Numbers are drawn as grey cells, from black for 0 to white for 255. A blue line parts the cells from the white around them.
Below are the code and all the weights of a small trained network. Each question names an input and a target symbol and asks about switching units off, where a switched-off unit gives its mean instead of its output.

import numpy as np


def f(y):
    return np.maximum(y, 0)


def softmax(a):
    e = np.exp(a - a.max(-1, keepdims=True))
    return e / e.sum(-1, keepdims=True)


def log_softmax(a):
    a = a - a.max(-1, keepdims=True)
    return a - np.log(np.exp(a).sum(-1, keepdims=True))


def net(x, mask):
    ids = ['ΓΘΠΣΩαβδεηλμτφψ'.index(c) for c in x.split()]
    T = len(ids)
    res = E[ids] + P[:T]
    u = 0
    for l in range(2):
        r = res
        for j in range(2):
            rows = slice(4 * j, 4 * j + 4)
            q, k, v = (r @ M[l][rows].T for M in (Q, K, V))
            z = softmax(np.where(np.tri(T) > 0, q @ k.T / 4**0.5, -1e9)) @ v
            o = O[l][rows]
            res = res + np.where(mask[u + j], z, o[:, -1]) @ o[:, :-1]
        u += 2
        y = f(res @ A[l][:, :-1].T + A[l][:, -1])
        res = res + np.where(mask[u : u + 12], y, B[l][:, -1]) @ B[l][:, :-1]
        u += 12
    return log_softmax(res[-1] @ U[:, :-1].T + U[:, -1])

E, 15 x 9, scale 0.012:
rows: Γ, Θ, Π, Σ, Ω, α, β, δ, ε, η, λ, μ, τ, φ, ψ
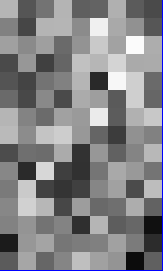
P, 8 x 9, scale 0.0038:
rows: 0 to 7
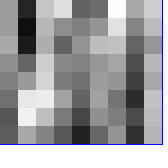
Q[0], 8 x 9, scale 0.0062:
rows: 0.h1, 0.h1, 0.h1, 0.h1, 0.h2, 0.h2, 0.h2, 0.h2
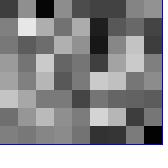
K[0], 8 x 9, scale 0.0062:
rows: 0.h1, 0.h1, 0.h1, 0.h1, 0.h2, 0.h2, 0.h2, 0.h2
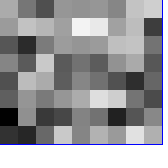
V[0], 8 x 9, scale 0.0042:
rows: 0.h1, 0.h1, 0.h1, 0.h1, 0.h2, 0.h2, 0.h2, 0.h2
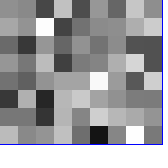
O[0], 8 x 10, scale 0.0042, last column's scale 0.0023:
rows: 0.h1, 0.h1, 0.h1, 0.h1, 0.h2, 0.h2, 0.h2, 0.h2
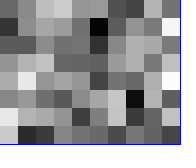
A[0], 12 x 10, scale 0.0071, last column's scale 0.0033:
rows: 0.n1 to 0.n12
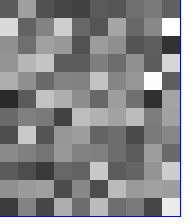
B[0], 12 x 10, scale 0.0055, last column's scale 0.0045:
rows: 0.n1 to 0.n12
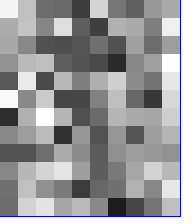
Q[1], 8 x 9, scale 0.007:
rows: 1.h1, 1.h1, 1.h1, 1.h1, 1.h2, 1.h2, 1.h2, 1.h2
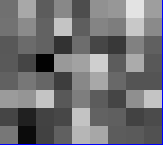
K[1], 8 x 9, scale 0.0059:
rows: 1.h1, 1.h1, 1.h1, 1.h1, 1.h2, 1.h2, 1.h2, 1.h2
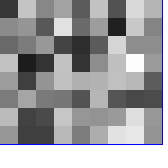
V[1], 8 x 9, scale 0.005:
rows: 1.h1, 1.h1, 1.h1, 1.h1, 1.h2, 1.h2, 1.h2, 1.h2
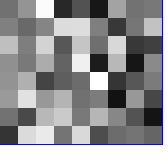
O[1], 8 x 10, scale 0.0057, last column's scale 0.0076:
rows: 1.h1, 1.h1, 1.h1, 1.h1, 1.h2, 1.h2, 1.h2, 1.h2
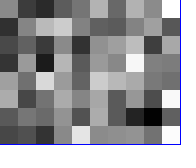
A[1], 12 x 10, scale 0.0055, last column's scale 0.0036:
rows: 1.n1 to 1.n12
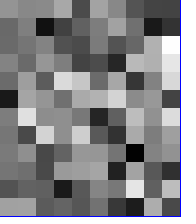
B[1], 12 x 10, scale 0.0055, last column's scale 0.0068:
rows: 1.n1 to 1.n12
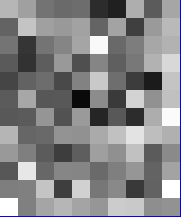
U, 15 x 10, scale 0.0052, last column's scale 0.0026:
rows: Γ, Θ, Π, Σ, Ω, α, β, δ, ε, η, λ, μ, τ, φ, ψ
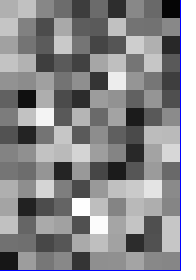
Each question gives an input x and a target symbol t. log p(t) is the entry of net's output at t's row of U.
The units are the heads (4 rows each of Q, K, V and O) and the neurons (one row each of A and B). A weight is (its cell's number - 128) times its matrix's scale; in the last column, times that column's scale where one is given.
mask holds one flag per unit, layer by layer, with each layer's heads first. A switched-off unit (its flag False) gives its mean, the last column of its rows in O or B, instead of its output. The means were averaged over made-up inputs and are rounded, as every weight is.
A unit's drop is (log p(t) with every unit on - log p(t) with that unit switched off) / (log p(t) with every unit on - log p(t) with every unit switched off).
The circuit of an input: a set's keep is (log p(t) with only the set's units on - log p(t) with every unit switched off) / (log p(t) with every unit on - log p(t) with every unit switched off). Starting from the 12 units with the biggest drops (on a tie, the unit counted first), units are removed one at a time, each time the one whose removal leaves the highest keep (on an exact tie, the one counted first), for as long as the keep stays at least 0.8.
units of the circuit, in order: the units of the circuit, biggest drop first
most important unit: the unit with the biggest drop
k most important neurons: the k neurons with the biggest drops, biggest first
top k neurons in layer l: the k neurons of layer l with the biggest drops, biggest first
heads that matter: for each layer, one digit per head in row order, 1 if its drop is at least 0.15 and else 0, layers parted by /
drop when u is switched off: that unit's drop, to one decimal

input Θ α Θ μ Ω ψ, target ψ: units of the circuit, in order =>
1.h1, 1.n6, 0.n8
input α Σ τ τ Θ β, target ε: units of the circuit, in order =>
1.h1, 0.n5
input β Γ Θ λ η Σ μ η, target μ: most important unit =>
1.h2
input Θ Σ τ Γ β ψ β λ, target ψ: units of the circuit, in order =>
1.h1, 0.n8, 0.h2
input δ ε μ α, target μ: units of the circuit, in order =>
1.n8, 1.h2, 0.n4, 1.h1
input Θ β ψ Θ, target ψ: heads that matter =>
01 / 11
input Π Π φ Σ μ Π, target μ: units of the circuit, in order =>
1.h2, 1.h1
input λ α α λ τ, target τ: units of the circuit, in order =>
1.h2, 1.n7, 0.n12
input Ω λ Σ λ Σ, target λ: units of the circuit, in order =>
1.h2, 0.n7
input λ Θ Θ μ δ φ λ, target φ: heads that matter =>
00 / 11
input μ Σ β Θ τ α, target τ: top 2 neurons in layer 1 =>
1.n7, 1.n8
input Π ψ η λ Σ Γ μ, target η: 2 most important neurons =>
1.n7, 1.n11
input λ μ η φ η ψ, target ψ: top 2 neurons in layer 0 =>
0.n8, 0.n12
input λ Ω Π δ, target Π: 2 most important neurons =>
1.n11, 0.n2
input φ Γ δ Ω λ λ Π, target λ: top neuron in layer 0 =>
0.n7
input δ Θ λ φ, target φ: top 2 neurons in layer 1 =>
1.n11, 1.n7
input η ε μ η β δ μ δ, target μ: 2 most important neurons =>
0.n4, 1.n8
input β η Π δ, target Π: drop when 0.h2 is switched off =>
0.2
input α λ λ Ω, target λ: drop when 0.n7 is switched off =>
0.2
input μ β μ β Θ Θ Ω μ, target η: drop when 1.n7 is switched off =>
0.3
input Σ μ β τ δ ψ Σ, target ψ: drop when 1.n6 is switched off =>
0.4
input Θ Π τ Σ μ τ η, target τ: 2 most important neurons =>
1.n7, 0.n12
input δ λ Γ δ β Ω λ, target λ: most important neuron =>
0.n1
